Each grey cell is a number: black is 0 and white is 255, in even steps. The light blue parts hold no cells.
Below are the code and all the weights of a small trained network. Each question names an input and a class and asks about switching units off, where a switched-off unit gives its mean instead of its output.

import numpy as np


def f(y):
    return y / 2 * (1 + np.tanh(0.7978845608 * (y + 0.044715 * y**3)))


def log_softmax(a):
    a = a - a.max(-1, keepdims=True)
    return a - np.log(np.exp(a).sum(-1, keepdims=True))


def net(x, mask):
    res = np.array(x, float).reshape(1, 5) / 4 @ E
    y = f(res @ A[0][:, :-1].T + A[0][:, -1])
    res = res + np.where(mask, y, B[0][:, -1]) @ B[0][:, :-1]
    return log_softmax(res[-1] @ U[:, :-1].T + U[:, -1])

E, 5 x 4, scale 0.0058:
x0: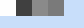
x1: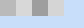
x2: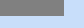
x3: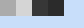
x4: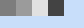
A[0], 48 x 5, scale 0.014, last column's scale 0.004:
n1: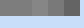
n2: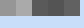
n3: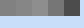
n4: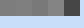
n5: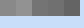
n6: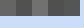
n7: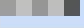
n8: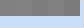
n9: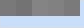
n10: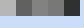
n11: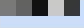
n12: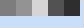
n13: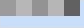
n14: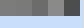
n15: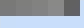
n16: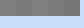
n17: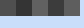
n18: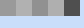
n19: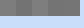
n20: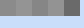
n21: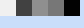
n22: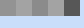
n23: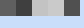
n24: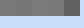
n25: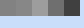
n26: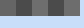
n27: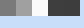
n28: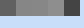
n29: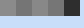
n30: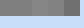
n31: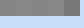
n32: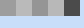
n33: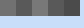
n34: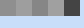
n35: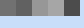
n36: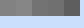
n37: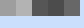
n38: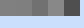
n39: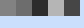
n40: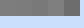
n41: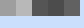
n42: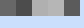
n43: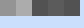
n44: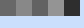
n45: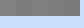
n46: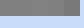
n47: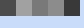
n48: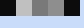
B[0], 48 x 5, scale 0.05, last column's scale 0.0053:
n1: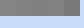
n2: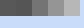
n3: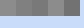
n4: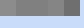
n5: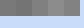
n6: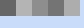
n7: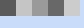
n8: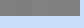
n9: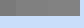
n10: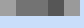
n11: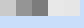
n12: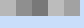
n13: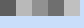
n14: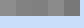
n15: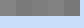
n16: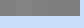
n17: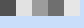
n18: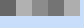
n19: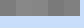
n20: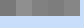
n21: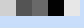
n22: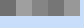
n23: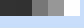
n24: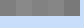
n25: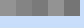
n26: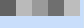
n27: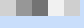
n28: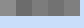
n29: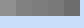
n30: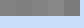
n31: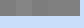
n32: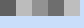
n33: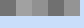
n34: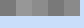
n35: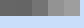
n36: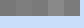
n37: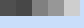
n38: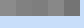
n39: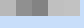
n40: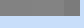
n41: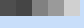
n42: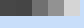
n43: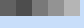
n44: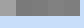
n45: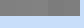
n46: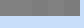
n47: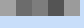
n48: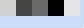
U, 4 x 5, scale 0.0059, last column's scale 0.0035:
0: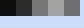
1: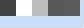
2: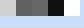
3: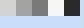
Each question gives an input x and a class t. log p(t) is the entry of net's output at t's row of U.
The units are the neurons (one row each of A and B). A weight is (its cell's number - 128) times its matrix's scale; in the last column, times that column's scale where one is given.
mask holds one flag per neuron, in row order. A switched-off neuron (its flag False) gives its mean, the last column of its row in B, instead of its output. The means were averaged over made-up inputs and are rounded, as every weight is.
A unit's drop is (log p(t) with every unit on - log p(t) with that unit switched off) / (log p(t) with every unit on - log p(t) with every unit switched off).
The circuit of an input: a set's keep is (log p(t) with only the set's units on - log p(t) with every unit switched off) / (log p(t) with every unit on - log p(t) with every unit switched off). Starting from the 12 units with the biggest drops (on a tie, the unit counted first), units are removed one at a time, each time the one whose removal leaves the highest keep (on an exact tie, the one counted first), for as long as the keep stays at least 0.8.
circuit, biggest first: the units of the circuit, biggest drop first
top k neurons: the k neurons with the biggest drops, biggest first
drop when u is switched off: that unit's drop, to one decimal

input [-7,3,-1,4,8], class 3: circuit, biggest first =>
n27
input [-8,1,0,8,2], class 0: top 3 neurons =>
n41; n37; n21
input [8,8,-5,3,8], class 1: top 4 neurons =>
n7; n32; n13; n48
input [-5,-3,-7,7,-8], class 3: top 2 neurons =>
n11; n39
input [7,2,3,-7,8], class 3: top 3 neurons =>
n27; n12; n48
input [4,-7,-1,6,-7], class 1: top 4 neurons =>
n17; n26; n27; n6
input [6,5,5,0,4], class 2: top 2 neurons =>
n21; n17
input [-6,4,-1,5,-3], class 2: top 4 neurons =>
n48; n23; n42; n47
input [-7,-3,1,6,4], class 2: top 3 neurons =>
n48; n23; n42
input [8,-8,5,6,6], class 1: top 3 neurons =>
n17; n26; n48
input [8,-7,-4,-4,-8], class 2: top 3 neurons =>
n21; n27; n10
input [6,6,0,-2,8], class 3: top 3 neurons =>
n27; n12; n48
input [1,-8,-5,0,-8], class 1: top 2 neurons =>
n17; n26
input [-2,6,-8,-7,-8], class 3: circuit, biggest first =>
n11
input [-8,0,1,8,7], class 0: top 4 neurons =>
n41; n37; n21; n2
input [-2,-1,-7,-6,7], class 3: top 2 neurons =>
n27; n12
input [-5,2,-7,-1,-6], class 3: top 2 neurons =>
n11; n21
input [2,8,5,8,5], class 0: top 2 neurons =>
n41; n37
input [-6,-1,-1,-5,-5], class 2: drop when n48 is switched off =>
1.8
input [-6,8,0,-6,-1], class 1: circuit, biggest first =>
n7
